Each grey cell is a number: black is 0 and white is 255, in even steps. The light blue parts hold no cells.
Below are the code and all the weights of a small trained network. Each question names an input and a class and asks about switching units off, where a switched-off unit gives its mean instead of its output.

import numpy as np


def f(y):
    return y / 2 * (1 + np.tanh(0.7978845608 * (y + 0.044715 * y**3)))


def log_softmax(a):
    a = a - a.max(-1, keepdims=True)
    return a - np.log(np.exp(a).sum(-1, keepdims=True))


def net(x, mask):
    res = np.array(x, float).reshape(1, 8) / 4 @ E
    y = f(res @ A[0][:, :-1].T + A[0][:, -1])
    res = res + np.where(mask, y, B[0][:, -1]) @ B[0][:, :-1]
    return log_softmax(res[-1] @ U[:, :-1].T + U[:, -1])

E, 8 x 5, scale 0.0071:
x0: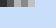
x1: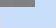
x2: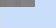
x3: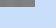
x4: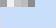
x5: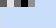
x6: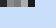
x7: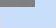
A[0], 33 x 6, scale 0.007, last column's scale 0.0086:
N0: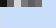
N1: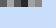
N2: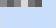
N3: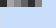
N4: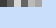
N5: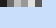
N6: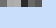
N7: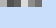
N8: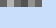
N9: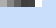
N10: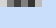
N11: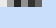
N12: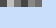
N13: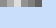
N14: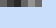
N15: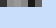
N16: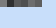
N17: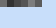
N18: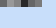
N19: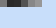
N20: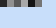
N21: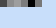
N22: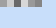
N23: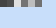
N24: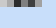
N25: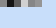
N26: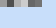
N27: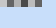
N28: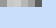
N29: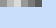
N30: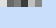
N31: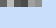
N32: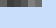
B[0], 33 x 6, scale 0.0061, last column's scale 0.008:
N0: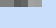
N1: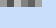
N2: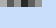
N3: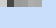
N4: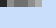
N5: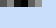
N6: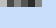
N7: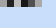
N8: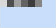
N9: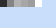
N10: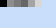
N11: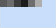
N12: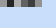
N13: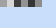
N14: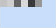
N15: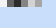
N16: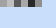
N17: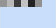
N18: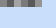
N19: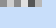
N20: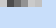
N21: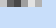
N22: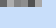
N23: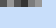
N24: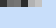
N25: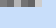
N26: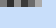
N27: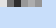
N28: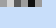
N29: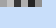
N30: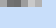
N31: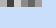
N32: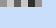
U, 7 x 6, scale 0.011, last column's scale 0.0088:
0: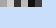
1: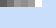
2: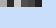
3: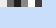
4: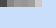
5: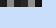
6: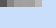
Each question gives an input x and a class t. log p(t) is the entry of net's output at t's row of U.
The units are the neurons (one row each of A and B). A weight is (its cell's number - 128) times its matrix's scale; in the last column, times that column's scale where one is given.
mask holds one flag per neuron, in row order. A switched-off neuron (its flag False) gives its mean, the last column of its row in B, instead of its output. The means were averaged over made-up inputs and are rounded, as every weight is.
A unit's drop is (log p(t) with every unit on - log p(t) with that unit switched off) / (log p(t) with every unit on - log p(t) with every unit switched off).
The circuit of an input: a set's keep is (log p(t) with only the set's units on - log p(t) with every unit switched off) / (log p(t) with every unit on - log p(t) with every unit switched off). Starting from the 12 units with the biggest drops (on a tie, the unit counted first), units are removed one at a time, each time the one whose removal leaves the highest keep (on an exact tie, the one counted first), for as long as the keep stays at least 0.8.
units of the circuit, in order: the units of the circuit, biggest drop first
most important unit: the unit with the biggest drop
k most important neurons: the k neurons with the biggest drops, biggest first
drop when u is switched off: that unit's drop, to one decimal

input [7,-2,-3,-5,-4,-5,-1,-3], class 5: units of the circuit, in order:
N5, N23
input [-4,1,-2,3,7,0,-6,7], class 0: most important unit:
N28
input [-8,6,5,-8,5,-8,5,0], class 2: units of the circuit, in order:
N7, N26
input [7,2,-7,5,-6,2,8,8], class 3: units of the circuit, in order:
N15, N20, N21
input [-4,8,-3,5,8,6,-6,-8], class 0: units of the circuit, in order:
N28, N29
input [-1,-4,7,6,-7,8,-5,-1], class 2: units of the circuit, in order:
N1, N31
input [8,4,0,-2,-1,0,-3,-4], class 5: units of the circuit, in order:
N5, N23
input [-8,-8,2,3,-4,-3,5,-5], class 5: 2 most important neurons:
N11, N10
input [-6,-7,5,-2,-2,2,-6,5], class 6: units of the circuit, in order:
N9, N15
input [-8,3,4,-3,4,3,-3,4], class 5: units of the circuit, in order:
N11, N24
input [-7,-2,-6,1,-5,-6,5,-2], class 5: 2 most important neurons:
N10, N11
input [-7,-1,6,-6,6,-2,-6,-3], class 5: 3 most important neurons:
N11, N24, N10
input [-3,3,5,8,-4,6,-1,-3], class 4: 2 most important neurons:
N9, N7
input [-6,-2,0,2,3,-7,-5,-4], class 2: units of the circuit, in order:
N7
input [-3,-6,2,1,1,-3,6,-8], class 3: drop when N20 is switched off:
0.3
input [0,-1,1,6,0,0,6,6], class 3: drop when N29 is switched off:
0.0
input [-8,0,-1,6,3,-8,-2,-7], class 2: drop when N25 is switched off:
0.1
